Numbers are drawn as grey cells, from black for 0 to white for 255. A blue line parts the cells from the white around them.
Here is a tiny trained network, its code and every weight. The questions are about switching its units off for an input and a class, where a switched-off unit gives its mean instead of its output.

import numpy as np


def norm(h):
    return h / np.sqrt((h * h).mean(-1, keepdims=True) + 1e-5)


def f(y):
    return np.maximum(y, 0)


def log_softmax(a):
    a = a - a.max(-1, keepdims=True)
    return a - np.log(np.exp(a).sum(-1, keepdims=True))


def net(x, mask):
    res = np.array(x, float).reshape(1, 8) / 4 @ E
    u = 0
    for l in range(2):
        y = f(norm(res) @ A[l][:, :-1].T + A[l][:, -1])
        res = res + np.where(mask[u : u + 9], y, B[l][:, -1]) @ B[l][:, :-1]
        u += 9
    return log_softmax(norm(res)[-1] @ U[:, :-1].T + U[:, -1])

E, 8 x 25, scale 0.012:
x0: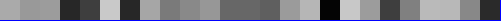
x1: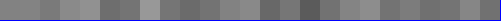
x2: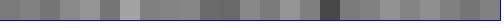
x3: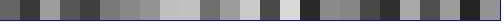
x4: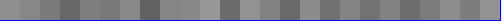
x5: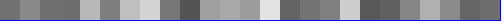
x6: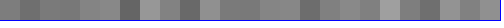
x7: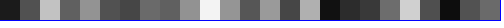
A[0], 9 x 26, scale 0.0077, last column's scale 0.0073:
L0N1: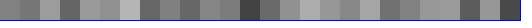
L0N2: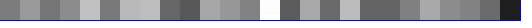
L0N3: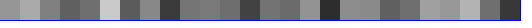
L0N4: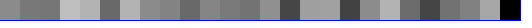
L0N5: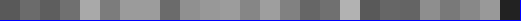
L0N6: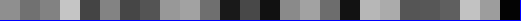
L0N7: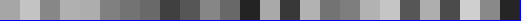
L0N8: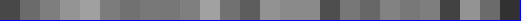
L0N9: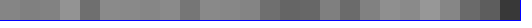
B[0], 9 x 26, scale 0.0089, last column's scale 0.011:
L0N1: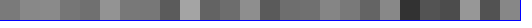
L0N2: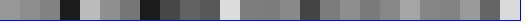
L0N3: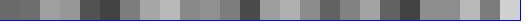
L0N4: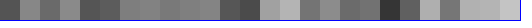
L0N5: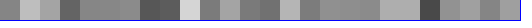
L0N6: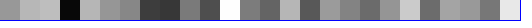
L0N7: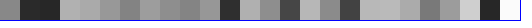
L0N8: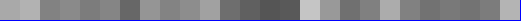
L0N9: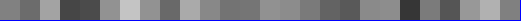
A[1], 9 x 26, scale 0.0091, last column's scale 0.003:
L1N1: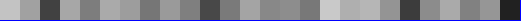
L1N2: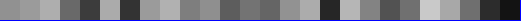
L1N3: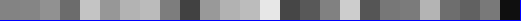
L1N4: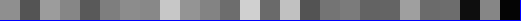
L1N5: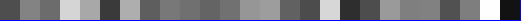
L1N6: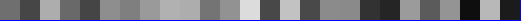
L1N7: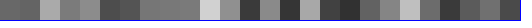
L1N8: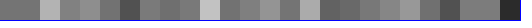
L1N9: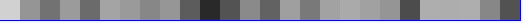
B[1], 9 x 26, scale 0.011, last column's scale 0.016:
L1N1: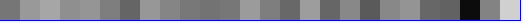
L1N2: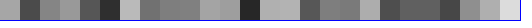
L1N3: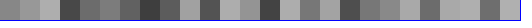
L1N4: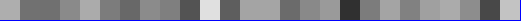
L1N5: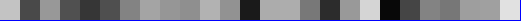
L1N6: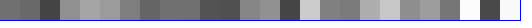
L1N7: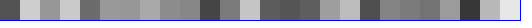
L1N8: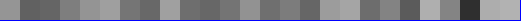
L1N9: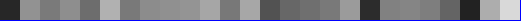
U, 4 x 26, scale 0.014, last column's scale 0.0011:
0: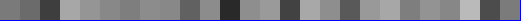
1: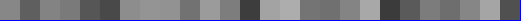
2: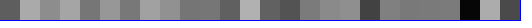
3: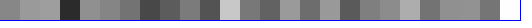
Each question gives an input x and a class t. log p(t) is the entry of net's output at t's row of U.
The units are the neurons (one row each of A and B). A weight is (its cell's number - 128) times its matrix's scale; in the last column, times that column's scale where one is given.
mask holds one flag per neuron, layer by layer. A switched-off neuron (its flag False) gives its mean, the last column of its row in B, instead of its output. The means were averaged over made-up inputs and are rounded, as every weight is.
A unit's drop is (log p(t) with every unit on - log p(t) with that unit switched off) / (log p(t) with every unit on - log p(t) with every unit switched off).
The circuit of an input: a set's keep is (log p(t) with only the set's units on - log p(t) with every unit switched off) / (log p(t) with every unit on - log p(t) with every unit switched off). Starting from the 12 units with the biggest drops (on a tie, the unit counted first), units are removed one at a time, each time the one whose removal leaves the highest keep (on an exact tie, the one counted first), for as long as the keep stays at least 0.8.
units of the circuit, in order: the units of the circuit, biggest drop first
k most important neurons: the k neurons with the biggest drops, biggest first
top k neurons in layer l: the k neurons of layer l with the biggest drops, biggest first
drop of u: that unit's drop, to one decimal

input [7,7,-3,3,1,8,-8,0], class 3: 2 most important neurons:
(L0N2 L1N3)
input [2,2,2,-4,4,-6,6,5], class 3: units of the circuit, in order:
(L0N6)
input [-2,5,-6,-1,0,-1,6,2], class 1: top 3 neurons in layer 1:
(L1N5 L1N9 L1N1)
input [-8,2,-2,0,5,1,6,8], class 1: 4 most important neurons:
(L1N5 L0N4 L1N9 L1N1)
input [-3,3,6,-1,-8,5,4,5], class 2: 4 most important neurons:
(L1N7 L0N8 L0N6 L1N6)
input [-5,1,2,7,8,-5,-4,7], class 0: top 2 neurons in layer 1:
(L1N6 L1N4)
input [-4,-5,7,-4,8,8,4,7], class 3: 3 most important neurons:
(L0N2 L1N3 L1N9)
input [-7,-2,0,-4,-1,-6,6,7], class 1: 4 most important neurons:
(L1N5 L0N4 L1N9 L1N1)
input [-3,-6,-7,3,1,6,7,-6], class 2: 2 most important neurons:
(L1N1 L1N9)
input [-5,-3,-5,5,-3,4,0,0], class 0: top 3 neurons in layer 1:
(L1N6 L1N4 L1N2)
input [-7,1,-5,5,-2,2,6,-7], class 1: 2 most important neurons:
(L1N5 L1N7)
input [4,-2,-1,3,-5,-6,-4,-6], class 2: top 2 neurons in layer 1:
(L1N9 L1N1)
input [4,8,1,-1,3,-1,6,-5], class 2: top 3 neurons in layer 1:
(L1N9 L1N5 L1N1)
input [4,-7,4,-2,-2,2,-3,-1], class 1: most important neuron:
(L0N3)
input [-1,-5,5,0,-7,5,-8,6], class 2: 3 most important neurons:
(L1N7 L0N6 L0N8)
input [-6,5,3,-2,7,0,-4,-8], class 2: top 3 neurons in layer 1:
(L1N9 L1N1 L1N2)
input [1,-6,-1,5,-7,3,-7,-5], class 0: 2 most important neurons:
(L1N6 L0N7)
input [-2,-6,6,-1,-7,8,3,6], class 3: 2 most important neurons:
(L0N2 L1N3)
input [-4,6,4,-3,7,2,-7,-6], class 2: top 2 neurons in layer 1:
(L1N9 L1N1)
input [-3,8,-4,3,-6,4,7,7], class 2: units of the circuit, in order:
(L1N7)
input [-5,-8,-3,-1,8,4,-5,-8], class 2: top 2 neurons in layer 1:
(L1N1 L1N9)
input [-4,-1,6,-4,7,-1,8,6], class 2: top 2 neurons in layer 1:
(L1N7 L1N6)
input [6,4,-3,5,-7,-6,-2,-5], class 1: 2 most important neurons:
(L1N2 L0N2)
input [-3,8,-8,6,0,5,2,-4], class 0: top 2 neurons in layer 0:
(L0N6 L0N2)
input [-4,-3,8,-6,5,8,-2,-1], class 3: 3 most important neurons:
(L0N2 L1N3 L1N6)
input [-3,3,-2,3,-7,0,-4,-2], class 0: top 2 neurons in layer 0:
(L0N7 L0N4)
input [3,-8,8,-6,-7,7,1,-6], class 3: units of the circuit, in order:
(L0N2)
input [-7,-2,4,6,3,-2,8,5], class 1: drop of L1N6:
-0.1
